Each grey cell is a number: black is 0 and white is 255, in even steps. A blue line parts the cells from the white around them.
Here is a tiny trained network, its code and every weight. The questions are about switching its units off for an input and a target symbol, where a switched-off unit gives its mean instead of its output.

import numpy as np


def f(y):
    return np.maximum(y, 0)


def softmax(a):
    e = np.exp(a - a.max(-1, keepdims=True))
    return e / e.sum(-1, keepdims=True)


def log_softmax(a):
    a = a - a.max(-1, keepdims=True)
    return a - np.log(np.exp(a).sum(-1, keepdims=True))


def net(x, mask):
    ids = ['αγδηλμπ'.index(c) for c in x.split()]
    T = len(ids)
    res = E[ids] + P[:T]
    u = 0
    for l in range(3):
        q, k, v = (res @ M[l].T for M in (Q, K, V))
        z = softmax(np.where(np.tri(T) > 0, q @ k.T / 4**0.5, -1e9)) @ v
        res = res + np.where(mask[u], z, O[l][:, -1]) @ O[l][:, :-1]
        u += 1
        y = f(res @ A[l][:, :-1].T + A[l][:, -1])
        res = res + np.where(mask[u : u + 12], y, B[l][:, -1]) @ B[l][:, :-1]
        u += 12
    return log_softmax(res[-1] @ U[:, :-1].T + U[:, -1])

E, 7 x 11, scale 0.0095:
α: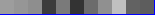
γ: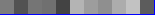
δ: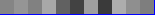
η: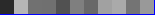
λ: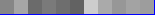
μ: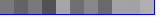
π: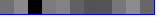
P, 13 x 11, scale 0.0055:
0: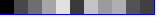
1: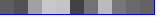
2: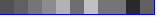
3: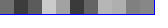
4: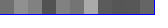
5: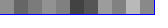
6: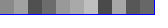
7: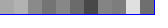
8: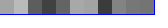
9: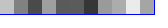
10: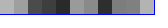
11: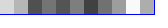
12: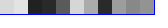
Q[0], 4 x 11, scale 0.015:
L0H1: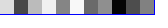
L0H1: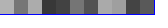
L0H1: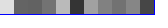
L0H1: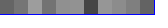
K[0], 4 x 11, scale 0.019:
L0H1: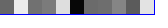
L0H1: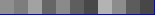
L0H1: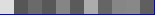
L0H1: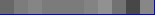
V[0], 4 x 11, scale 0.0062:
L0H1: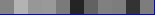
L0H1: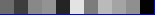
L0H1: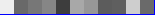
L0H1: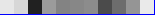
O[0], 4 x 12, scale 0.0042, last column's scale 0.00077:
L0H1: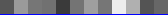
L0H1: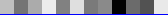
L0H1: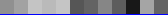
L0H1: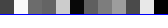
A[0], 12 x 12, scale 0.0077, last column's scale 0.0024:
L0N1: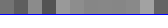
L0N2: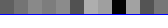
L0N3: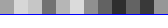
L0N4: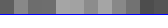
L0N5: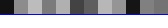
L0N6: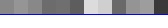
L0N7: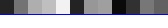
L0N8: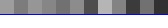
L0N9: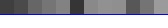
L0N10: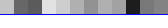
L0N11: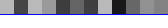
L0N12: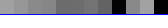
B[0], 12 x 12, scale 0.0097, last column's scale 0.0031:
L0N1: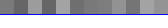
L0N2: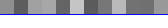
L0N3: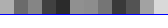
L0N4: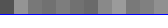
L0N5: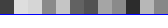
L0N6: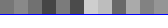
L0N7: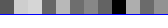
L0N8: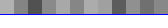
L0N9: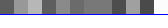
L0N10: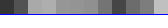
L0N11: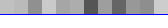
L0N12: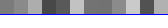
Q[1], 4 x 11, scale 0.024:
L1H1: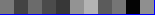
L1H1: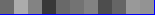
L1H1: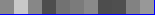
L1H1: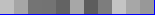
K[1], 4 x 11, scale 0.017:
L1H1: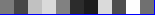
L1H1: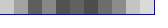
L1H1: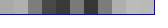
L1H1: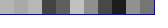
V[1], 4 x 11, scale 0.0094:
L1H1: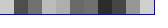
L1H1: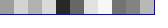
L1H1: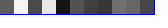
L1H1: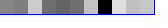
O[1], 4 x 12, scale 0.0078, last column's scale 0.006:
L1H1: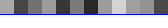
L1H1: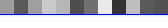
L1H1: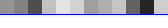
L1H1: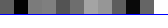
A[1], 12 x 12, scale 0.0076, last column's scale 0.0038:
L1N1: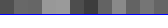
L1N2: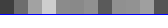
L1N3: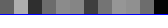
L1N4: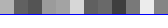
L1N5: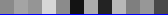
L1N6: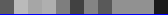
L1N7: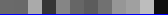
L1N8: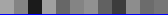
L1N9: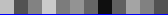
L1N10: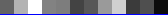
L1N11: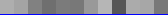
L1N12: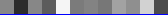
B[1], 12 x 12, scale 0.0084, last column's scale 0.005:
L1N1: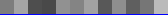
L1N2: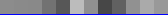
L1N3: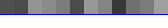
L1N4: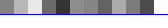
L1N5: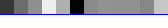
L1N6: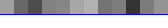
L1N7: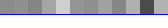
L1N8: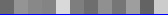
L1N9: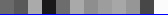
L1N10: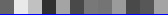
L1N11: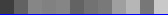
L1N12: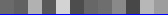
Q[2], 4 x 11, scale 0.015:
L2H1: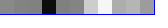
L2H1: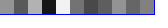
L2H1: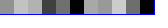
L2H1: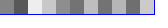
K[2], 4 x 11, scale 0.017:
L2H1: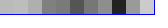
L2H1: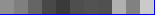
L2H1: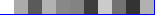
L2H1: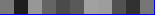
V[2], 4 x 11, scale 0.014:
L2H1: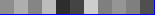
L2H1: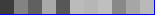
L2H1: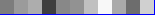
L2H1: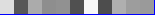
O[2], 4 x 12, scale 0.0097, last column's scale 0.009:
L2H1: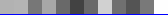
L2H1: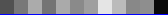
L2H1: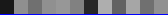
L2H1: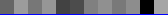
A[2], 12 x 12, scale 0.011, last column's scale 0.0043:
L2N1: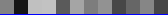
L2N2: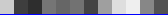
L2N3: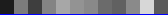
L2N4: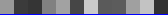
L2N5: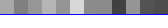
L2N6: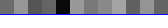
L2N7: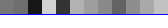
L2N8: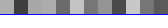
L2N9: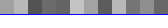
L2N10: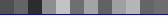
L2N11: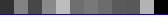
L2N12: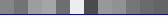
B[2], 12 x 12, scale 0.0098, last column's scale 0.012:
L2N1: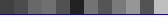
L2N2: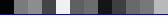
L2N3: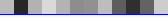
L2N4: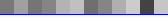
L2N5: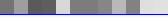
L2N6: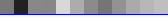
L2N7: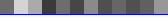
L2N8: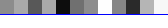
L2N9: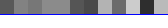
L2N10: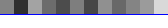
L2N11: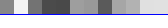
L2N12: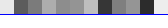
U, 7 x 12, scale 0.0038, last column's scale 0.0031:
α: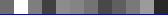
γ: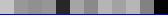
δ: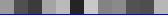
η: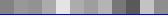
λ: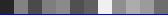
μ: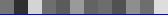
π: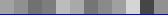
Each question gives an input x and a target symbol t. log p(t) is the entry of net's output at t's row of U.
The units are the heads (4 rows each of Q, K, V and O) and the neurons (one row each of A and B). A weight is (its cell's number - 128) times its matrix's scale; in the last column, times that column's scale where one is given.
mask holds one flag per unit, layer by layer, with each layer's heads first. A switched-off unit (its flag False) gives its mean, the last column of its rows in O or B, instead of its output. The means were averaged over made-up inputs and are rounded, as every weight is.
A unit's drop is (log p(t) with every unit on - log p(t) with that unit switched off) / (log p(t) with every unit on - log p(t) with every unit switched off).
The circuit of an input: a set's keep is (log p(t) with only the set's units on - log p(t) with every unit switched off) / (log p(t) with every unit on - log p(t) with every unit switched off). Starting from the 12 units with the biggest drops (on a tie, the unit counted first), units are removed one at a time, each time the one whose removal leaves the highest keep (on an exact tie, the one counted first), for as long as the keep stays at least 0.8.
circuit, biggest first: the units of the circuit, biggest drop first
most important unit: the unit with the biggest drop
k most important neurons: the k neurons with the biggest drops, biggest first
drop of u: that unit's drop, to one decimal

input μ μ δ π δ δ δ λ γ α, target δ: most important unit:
L0N10
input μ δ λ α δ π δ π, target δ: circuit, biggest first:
(L1H1, L2H1, L2N11)
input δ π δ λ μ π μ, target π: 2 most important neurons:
(L2N4, L2N9)
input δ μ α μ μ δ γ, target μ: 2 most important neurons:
(L0N3, L1N4)
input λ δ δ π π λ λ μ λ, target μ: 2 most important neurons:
(L1N11, L0N3)
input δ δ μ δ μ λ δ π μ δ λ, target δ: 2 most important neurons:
(L0N11, L0N6)
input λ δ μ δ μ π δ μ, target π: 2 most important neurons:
(L0N3, L2N4)
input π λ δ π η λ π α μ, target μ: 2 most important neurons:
(L2N10, L2N3)
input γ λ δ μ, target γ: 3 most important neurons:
(L0N10, L2N8, L1N4)
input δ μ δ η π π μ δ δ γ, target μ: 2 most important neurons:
(L0N11, L1N4)
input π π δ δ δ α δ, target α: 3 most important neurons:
(L2N11, L1N10, L2N7)
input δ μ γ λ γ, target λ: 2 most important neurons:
(L2N8, L2N2)
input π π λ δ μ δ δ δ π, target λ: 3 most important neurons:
(L0N11, L1N3, L1N4)
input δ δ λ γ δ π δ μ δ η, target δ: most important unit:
L2N12
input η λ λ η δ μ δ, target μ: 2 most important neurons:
(L2N10, L1N12)
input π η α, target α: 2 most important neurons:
(L1N3, L1N10)
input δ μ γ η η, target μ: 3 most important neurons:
(L0N7, L0N3, L1N4)
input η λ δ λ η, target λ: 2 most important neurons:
(L2N12, L1N5)
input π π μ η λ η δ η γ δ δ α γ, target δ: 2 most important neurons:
(L2N12, L2N2)
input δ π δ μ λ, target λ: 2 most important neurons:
(L0N6, L2N12)
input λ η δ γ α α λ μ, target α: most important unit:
L2N2
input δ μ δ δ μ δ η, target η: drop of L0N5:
0.1
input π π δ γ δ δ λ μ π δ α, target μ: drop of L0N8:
-0.1
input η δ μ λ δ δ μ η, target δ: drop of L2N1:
-0.1
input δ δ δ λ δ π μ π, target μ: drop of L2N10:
0.2
